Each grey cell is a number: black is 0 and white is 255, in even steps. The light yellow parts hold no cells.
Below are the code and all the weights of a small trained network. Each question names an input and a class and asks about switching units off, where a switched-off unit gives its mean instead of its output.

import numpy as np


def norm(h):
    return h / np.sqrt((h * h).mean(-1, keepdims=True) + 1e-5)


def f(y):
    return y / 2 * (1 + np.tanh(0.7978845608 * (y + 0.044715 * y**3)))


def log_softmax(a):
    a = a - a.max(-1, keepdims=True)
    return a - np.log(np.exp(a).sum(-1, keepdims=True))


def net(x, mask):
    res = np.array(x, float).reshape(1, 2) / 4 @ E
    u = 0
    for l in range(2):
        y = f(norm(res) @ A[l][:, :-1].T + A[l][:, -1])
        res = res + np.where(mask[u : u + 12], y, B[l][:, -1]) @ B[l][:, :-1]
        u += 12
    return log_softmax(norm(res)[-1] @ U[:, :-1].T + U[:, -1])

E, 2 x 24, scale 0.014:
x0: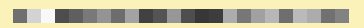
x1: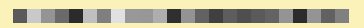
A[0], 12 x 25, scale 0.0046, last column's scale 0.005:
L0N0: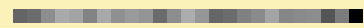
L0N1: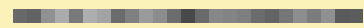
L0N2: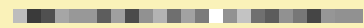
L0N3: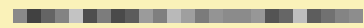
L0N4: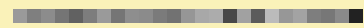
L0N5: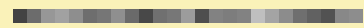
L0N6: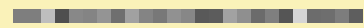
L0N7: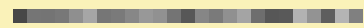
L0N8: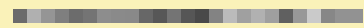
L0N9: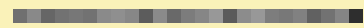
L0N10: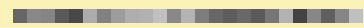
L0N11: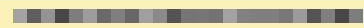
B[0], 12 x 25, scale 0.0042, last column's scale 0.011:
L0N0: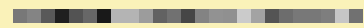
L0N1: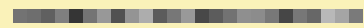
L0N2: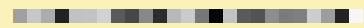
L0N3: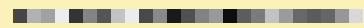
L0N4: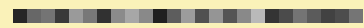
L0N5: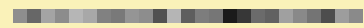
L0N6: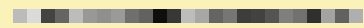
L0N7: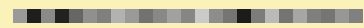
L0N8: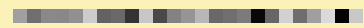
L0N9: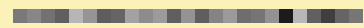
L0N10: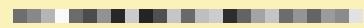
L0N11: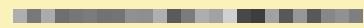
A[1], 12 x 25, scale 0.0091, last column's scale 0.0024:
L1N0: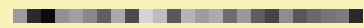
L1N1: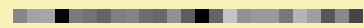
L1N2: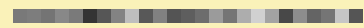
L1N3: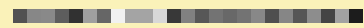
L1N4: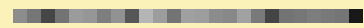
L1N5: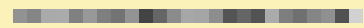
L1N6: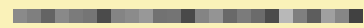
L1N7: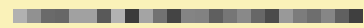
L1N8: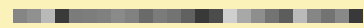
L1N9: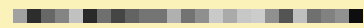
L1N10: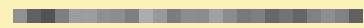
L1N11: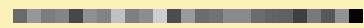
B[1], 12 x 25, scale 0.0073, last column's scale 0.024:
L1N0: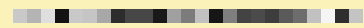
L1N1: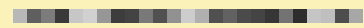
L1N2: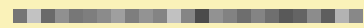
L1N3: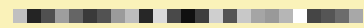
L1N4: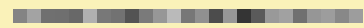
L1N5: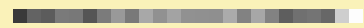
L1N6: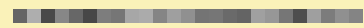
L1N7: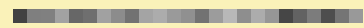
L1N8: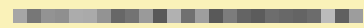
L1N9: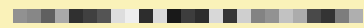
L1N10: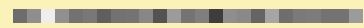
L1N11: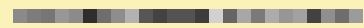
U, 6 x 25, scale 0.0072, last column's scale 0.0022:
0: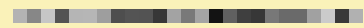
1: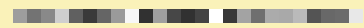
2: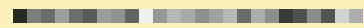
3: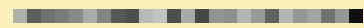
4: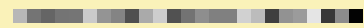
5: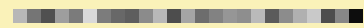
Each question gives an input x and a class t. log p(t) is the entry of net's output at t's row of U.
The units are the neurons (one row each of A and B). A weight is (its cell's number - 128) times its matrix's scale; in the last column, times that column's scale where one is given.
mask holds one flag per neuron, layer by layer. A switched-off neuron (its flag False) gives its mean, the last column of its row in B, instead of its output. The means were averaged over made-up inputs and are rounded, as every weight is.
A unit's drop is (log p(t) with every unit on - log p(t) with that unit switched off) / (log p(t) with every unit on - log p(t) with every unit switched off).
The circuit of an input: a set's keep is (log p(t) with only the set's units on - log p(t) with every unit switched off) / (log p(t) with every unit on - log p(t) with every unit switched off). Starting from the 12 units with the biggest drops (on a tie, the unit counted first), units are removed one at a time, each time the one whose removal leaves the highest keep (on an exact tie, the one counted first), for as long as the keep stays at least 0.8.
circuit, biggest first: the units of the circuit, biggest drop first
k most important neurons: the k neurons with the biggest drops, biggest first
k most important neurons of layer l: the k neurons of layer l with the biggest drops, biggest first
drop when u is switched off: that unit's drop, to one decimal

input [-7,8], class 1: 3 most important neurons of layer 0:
L0N8; L0N10; L0N6
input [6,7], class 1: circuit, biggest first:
L1N3
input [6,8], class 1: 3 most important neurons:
L1N3; L0N2; L1N0
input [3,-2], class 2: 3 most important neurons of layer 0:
L0N8; L0N2; L0N6
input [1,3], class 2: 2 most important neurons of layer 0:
L0N10; L0N3
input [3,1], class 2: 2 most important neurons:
L0N8; L1N0
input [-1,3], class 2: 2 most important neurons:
L0N10; L0N3
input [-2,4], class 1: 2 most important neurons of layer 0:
L0N2; L0N8
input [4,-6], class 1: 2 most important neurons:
L0N2; L1N9
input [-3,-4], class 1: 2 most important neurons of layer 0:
L0N8; L0N6
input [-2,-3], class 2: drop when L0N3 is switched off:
1.0
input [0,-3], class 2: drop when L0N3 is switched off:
1.1
